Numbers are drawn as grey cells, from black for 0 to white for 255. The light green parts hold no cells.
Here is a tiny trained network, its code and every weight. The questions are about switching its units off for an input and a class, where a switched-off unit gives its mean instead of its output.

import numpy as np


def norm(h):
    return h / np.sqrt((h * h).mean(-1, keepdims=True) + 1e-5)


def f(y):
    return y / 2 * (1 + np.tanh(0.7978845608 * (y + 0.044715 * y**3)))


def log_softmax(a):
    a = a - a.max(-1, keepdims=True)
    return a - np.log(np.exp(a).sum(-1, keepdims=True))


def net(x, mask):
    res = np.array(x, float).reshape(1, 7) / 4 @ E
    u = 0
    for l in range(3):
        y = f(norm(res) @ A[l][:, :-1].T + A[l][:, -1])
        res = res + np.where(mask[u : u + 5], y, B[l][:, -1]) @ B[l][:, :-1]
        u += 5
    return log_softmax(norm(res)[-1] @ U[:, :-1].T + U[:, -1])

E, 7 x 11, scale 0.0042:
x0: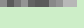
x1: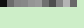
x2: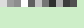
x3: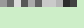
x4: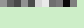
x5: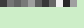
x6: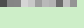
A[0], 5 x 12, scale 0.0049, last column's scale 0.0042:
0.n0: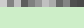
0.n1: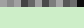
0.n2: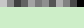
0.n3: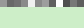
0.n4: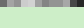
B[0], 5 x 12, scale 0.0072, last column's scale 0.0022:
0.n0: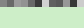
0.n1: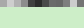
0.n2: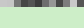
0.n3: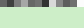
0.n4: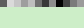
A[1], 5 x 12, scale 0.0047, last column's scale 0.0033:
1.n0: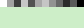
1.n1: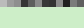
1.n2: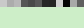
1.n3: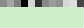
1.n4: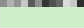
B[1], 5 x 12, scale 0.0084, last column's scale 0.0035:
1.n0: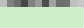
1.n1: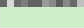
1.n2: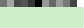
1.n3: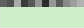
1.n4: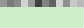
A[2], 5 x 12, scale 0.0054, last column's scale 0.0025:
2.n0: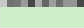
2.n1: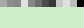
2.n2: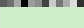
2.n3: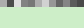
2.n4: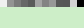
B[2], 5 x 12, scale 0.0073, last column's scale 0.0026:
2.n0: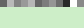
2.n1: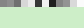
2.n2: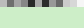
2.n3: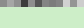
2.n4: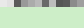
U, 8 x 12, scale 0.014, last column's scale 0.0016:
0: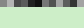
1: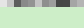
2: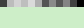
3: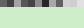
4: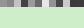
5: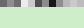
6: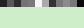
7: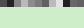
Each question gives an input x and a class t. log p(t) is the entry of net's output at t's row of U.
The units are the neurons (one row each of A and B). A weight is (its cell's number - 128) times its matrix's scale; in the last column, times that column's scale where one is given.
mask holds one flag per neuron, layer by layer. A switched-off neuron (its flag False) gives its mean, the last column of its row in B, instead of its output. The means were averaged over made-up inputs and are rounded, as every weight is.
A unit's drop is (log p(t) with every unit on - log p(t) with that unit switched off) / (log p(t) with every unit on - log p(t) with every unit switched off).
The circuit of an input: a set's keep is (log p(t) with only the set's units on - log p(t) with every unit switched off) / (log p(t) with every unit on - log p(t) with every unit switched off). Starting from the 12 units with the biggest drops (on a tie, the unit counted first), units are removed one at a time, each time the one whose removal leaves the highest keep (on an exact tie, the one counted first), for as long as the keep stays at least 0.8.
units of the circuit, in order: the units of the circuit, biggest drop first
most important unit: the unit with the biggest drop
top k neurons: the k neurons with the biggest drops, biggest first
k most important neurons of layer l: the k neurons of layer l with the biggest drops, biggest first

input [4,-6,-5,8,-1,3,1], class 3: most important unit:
2.n2
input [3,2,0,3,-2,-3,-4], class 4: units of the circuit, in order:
0.n0, 1.n2
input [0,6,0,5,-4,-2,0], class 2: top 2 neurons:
0.n4, 1.n0
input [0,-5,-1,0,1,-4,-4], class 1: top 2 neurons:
1.n0, 2.n4
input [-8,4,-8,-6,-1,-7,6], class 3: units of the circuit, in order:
2.n2, 1.n3
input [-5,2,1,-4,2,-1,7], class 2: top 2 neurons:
0.n4, 2.n1
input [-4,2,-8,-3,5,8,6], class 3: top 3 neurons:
2.n2, 1.n2, 0.n0
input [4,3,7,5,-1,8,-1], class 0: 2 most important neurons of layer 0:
0.n1, 0.n2
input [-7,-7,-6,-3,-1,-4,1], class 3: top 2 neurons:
1.n3, 2.n2
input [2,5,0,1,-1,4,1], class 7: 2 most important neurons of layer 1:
1.n3, 1.n0
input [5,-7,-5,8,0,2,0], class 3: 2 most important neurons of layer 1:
1.n3, 1.n2
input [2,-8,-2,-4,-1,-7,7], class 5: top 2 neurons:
1.n4, 2.n0
